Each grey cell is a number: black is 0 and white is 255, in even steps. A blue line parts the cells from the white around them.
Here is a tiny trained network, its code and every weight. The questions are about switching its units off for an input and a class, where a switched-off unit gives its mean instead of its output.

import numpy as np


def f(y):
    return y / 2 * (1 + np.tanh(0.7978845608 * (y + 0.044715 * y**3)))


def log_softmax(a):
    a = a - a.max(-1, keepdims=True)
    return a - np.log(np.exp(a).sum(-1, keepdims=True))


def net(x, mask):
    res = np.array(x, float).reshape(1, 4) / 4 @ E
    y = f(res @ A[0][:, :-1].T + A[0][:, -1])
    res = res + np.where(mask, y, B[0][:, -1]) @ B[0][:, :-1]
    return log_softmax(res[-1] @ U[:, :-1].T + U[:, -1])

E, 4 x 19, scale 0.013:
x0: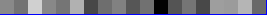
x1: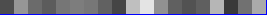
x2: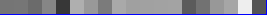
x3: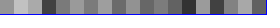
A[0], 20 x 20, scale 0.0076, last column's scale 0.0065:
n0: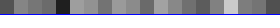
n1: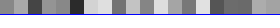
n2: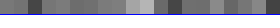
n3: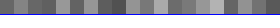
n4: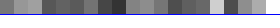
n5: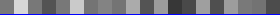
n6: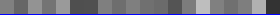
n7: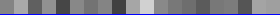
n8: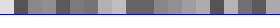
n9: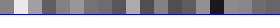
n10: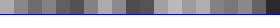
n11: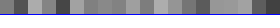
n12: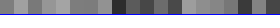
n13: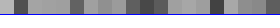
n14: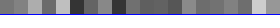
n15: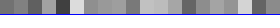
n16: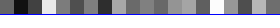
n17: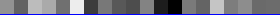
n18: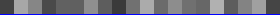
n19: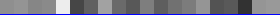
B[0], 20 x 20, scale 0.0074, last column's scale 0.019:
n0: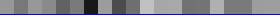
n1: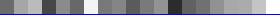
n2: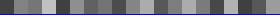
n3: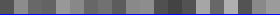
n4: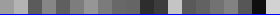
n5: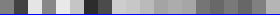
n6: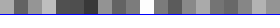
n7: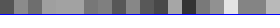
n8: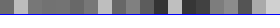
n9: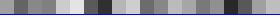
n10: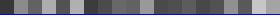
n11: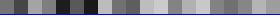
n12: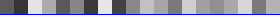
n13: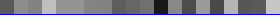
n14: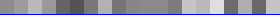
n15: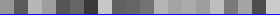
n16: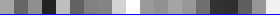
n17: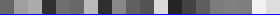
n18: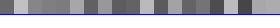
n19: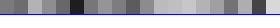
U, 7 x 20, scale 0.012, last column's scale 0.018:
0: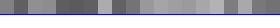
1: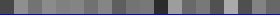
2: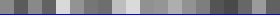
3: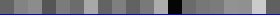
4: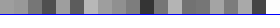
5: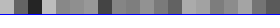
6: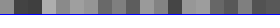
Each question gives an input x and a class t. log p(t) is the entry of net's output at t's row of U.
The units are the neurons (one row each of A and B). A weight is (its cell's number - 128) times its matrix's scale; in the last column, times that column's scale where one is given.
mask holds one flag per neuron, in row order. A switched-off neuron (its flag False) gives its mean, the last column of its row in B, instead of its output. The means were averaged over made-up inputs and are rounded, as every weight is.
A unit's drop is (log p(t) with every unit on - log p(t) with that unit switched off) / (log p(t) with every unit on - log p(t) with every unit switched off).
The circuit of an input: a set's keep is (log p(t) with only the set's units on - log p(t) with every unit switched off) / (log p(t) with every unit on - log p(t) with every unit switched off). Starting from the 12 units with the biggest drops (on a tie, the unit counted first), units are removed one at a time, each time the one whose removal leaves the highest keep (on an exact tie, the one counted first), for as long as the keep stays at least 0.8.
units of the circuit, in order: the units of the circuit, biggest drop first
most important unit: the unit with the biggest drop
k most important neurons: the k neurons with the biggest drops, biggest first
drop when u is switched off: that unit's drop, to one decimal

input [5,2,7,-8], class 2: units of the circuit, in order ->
n16
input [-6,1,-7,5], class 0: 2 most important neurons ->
n19, n17
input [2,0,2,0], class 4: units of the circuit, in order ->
n12, n10
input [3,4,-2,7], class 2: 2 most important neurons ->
n9, n5
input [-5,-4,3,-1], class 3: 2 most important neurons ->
n1, n4
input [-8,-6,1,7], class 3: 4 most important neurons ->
n1, n16, n10, n4
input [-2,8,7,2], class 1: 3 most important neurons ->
n7, n18, n4
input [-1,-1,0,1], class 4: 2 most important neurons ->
n17, n16
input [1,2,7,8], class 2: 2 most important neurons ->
n5, n9
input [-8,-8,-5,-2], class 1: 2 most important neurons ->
n13, n8
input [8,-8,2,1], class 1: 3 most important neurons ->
n13, n8, n1
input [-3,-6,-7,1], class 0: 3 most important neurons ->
n19, n12, n14
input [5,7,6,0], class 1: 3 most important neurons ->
n4, n18, n19
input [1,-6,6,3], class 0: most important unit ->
n15
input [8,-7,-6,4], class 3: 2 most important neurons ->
n17, n4
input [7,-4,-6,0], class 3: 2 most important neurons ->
n17, n15
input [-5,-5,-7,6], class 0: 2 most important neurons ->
n19, n16
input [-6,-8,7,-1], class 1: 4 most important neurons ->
n8, n10, n13, n19
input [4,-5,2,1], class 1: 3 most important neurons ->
n1, n13, n8
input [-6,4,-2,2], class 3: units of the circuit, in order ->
n1
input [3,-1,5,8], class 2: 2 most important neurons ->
n9, n5
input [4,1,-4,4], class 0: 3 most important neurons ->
n16, n1, n14
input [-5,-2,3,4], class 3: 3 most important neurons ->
n1, n16, n4
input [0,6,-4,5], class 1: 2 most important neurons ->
n16, n4
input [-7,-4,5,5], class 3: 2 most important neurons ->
n1, n16
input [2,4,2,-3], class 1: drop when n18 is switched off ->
0.2
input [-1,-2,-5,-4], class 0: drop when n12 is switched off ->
0.1
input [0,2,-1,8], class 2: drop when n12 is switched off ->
0.0
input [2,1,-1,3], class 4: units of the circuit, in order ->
n10
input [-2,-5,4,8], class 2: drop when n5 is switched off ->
0.1
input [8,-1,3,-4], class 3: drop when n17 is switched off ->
1.2
